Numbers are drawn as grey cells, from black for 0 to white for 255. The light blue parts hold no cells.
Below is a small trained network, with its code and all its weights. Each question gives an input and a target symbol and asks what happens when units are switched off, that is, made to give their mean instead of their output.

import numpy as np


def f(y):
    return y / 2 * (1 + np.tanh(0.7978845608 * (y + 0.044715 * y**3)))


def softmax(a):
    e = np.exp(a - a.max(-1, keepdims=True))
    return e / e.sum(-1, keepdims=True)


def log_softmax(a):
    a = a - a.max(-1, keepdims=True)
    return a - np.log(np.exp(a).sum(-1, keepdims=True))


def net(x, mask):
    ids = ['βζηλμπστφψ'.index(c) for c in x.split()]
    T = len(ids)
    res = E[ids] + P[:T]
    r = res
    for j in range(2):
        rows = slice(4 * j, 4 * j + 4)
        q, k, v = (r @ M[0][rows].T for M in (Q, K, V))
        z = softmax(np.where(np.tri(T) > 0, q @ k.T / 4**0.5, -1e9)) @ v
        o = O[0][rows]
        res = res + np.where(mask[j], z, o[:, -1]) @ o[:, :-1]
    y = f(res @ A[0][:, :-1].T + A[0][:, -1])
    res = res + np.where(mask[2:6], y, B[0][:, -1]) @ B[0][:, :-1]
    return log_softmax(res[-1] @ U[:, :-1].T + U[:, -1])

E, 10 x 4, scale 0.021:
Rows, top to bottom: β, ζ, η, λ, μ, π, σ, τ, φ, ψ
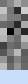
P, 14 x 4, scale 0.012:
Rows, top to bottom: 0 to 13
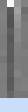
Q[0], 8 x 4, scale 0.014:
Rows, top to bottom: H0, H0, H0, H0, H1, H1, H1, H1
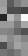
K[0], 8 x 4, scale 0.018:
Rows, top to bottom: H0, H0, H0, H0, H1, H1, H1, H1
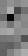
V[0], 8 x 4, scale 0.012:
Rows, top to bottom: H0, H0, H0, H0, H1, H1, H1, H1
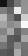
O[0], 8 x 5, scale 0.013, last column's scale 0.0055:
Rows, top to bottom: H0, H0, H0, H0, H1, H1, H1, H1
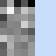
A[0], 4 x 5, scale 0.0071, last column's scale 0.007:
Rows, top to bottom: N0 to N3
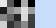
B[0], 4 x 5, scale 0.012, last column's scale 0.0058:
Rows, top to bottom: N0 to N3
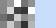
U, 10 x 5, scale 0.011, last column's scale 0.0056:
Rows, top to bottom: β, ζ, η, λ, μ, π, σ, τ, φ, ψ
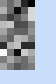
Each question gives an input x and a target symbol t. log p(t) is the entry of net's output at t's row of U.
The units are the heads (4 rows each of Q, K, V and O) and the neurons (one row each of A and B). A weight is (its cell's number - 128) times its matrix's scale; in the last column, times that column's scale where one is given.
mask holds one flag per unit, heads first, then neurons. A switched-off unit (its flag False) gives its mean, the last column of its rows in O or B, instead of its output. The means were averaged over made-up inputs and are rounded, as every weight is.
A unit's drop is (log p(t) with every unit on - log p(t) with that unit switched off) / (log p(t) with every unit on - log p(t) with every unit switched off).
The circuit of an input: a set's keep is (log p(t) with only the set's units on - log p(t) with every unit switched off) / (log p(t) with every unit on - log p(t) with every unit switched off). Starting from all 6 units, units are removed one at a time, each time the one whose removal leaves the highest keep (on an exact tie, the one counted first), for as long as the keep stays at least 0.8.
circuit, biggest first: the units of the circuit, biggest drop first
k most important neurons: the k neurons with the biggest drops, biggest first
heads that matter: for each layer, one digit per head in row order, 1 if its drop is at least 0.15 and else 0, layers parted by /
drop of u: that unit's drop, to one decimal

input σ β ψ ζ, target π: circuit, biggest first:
N0
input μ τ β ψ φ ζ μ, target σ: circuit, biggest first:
H0, N1
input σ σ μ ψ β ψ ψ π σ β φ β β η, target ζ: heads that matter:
10
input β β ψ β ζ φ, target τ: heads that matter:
10
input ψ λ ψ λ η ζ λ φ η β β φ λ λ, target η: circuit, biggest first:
H0, N2
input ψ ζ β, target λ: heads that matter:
10
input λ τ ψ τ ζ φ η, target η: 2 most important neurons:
N1, N3
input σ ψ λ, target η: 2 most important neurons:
N2, N1
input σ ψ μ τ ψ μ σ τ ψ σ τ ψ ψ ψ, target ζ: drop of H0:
1.1
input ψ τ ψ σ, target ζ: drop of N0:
0.1
